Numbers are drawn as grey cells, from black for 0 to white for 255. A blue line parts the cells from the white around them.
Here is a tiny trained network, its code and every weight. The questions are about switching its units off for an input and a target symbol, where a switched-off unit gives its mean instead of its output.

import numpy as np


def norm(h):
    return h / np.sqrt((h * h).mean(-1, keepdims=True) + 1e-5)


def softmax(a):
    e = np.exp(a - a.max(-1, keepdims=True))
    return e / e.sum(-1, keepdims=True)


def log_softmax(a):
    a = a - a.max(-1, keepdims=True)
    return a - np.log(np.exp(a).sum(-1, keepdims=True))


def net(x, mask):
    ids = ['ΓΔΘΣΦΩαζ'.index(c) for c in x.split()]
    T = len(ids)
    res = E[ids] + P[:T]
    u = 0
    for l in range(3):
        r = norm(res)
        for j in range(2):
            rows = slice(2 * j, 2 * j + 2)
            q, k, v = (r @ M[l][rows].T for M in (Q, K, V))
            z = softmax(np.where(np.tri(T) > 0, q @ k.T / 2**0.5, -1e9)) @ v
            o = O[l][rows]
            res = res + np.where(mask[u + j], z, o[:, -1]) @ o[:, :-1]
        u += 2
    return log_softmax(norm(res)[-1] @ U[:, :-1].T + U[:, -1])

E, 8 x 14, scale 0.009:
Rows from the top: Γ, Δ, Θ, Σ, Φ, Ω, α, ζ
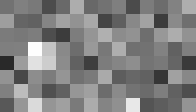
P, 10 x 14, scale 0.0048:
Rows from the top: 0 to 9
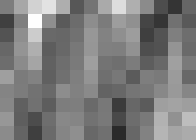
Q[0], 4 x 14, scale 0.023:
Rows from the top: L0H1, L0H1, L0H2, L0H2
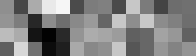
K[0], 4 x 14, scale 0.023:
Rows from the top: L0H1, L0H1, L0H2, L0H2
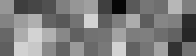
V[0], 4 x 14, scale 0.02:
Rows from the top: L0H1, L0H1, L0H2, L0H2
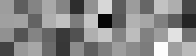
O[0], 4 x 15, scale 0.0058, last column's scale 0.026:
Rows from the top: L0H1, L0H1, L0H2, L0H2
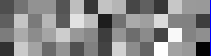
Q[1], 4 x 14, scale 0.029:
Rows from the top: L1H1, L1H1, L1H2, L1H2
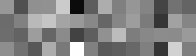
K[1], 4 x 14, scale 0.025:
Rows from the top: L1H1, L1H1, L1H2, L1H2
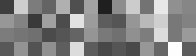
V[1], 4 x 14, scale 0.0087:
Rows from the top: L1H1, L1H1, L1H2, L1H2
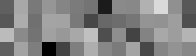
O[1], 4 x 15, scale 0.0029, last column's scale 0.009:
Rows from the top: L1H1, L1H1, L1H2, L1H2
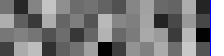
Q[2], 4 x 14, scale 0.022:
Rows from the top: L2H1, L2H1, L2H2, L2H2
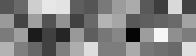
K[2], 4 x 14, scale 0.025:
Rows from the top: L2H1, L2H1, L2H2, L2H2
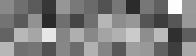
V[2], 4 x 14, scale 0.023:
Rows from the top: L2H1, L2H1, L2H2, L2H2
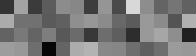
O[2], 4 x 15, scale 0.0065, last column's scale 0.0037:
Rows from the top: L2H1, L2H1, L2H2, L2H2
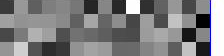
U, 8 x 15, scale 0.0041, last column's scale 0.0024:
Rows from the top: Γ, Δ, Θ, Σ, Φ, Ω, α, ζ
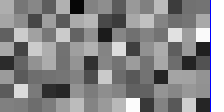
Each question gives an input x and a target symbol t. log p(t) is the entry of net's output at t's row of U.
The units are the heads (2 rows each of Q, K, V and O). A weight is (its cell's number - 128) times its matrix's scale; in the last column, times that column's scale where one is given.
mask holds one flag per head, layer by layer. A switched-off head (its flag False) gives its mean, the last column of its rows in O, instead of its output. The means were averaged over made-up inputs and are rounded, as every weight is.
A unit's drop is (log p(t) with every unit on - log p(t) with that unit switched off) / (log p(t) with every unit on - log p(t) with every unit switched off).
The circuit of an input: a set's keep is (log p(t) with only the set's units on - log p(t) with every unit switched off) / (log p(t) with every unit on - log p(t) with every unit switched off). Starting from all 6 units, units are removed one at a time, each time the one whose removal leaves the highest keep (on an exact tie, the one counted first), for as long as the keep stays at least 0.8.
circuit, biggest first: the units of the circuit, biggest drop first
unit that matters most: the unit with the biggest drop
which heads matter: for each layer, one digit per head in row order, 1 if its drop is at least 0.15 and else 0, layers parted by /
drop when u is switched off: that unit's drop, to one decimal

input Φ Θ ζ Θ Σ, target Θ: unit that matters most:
L0H2
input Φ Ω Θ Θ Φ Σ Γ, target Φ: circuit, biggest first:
(L2H2; L0H2)
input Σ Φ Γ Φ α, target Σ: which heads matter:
11 / 00 / 10
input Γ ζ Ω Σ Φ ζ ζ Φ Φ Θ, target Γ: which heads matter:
10 / 00 / 00
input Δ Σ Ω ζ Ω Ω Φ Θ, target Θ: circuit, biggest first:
(L0H2; L2H1; L1H2)
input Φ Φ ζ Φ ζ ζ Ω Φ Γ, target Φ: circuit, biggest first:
(L0H2; L2H2)
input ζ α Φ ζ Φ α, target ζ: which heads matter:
11 / 00 / 01
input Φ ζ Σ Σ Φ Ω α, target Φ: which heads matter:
01 / 00 / 01
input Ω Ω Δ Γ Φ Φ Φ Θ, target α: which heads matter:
11 / 00 / 00
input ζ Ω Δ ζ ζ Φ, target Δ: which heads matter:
10 / 00 / 00
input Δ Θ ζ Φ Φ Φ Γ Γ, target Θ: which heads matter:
11 / 00 / 10
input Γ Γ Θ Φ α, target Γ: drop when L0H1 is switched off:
0.6
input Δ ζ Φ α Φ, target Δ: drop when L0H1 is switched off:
0.6
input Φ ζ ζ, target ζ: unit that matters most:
L2H2
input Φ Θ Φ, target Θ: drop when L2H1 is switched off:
-0.1
